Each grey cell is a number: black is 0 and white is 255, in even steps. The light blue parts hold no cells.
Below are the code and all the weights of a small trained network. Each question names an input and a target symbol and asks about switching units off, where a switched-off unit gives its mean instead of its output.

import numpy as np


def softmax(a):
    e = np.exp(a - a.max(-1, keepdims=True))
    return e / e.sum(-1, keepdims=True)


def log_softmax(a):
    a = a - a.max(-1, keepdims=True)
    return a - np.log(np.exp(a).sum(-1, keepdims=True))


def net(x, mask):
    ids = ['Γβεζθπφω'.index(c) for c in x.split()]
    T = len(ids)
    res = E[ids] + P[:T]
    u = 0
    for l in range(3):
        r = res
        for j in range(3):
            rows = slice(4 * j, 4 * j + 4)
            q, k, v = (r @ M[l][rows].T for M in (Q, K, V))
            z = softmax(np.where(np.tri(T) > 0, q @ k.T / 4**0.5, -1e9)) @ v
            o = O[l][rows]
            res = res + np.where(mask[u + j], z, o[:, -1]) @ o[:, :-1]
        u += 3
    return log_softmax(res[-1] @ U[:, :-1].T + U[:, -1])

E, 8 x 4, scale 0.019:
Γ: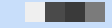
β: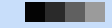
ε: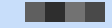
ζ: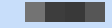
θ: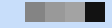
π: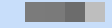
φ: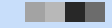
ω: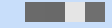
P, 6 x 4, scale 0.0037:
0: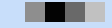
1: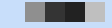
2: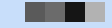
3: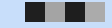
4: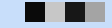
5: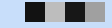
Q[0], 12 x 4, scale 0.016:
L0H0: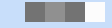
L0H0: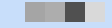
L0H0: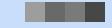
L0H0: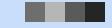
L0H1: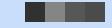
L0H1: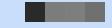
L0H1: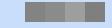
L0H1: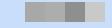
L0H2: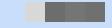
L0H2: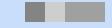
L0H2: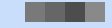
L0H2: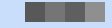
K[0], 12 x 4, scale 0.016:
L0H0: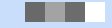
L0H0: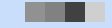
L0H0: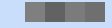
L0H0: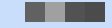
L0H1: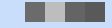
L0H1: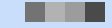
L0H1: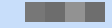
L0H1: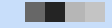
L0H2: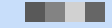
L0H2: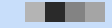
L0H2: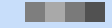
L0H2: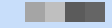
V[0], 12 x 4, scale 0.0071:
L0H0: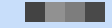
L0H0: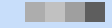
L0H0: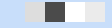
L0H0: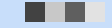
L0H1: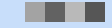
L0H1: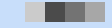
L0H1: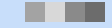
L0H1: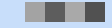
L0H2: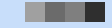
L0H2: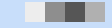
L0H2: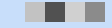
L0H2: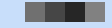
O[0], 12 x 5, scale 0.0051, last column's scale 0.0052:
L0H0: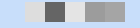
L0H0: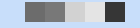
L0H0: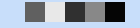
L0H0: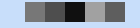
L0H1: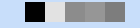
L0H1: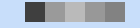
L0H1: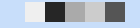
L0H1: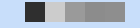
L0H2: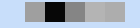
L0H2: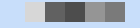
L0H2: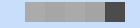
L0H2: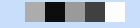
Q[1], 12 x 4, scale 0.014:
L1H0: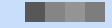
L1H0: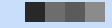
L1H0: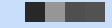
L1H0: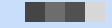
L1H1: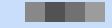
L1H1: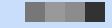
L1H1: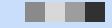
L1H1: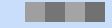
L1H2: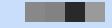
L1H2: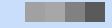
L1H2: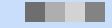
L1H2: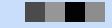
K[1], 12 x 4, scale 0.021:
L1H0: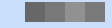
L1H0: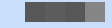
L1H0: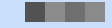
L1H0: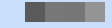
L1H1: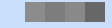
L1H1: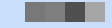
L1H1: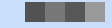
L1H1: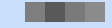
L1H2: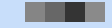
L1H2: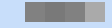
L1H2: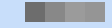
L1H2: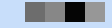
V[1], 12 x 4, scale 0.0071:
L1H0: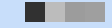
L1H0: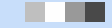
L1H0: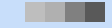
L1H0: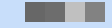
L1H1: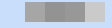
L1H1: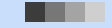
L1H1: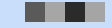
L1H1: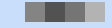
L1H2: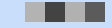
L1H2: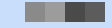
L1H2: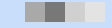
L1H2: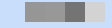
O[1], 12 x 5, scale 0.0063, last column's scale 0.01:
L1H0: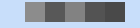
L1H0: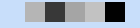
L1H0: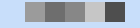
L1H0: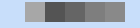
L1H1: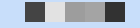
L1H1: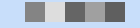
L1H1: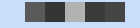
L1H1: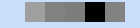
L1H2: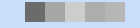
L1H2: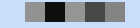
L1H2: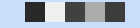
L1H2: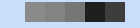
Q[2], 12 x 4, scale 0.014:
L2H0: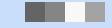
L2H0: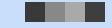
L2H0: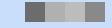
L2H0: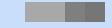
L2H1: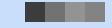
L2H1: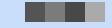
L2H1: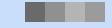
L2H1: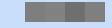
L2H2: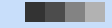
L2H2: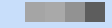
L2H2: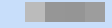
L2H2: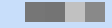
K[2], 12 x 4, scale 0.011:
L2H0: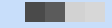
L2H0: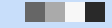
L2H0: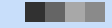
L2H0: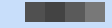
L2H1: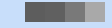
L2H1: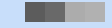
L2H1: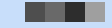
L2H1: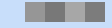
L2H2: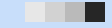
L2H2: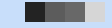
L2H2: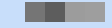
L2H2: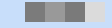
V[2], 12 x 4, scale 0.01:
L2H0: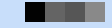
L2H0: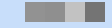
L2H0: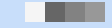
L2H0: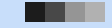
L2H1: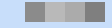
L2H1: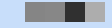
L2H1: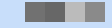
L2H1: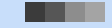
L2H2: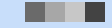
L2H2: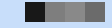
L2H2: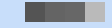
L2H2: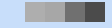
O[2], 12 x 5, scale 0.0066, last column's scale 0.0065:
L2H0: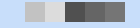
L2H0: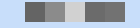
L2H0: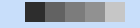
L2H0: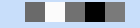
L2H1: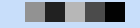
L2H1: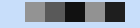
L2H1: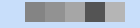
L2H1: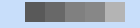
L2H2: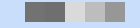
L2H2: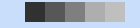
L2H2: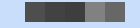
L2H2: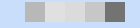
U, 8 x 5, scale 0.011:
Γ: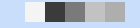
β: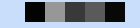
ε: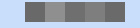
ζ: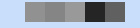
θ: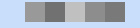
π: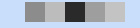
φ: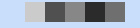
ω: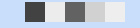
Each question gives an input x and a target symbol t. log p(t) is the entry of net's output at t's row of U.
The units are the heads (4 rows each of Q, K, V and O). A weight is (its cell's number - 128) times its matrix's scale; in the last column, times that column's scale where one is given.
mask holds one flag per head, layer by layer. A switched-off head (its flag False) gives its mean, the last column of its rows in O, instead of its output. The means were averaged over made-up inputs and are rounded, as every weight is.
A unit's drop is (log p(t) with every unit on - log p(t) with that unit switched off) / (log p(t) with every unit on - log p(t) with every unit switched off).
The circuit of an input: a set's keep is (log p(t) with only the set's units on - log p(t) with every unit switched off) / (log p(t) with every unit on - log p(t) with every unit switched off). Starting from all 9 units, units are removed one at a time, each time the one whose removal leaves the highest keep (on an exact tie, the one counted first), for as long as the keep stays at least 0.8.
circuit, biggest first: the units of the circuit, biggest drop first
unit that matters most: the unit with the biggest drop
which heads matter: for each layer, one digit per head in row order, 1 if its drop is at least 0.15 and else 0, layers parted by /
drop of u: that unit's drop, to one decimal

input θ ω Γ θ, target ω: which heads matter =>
101 / 001 / 000
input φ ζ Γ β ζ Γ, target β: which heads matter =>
111 / 000 / 001
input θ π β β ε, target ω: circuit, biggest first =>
(L1H2; L0H0)
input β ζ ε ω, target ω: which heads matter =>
000 / 001 / 011
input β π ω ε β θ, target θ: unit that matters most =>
L1H0
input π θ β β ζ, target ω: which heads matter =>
100 / 011 / 000
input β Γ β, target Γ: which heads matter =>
111 / 001 / 101
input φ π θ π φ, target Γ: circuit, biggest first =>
(L0H1; L2H0)
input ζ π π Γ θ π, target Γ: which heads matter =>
001 / 001 / 110
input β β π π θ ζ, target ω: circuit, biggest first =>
(L0H0; L1H2; L1H1)
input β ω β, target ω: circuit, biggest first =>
(L2H2; L1H1)
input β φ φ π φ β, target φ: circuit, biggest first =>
(L0H1; L1H2)
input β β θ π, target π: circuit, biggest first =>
(L2H0; L0H0)
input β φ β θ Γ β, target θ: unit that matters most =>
L1H1
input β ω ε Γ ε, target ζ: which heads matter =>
010 / 000 / 100
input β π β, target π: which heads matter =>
100 / 100 / 111
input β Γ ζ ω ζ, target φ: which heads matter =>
000 / 101 / 000
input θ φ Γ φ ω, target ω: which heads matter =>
010 / 011 / 100
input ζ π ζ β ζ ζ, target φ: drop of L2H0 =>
0.1
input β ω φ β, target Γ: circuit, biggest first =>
(L0H1)
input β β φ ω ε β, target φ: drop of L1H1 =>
-0.1
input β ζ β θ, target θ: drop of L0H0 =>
0.2
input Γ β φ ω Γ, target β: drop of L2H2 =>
0.5
